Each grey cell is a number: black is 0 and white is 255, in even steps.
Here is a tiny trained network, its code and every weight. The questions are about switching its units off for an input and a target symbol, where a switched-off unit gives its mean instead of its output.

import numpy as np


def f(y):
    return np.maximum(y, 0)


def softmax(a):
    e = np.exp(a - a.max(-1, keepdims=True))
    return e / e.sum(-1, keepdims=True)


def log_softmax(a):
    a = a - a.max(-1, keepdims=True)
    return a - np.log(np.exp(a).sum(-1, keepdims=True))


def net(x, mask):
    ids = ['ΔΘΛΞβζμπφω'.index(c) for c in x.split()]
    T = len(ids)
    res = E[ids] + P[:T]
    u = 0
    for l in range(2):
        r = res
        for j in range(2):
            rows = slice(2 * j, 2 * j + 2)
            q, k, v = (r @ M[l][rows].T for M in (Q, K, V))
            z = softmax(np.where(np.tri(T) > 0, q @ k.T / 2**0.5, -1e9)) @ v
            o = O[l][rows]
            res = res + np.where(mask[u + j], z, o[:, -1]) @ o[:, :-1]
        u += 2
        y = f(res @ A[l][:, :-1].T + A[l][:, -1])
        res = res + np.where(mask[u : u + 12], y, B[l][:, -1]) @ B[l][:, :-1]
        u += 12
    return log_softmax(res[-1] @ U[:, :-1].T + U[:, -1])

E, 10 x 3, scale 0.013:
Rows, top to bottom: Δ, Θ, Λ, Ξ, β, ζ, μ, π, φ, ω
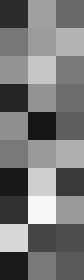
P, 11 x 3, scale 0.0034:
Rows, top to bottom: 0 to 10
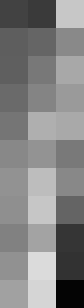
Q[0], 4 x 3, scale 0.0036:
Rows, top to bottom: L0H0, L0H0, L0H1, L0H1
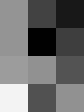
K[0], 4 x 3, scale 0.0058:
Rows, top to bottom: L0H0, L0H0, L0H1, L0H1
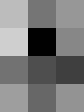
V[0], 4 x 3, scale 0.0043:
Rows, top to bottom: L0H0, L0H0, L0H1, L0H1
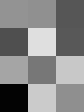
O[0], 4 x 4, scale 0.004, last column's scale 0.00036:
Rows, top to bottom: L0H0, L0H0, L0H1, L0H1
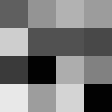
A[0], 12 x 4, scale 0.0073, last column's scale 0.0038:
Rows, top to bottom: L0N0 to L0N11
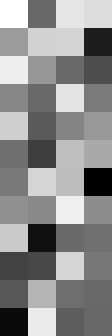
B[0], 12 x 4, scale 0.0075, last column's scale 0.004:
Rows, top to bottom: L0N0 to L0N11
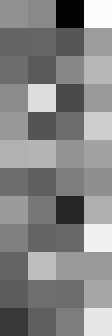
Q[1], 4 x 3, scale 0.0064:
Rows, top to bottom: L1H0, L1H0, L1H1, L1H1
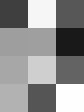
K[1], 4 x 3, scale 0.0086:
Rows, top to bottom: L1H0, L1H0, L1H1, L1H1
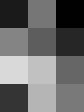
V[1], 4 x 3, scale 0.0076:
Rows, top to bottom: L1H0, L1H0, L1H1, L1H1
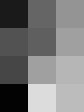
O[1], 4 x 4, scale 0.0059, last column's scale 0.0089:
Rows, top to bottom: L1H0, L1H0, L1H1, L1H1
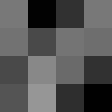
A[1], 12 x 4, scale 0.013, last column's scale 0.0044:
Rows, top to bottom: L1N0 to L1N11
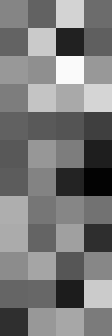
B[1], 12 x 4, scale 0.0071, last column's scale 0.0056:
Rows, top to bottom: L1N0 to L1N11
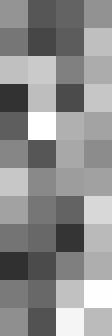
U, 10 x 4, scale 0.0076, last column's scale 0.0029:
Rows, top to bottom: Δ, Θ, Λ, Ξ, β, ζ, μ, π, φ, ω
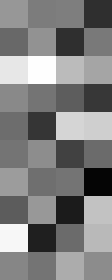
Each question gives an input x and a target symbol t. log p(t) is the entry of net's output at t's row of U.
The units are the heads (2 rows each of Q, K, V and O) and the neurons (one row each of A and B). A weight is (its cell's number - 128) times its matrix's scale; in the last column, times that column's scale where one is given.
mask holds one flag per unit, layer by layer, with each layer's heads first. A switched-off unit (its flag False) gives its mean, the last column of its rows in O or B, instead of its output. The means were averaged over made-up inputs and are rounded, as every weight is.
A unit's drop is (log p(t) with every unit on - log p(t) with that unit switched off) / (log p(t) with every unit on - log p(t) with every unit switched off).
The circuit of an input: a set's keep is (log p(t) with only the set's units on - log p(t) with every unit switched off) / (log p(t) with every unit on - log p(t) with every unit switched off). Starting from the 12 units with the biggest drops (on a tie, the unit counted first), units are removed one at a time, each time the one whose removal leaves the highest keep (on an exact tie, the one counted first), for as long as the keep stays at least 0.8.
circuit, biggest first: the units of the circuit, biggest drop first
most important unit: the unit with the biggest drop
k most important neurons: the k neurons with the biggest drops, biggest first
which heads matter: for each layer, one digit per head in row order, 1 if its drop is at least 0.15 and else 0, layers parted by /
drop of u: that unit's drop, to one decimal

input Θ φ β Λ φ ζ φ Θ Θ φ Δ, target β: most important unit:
L0N11
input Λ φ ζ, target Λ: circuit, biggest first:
[L1N2 L1H0 L0N11]
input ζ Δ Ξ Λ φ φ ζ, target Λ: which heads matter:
01 / 11
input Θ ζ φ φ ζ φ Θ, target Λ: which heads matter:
00 / 11
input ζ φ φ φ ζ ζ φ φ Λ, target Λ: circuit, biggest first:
[L1N2 L0N0 L1H0]
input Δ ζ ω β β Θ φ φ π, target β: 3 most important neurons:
[L0N11 L1N11 L0N10]
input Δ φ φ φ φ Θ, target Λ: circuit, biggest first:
[L1N2 L1H1 L1H0 L0N0]
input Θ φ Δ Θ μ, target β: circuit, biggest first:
[L0N11 L1N11 L1N10]
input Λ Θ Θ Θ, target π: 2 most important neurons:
[L1N3 L0N3]
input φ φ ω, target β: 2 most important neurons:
[L1N11 L0N11]
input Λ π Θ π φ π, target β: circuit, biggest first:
[L0N11 L1N11]
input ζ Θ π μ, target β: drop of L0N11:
0.2
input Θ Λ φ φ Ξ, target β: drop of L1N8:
0.0
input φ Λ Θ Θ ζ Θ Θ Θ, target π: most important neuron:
[L1N3]
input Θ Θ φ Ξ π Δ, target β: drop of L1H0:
0.1
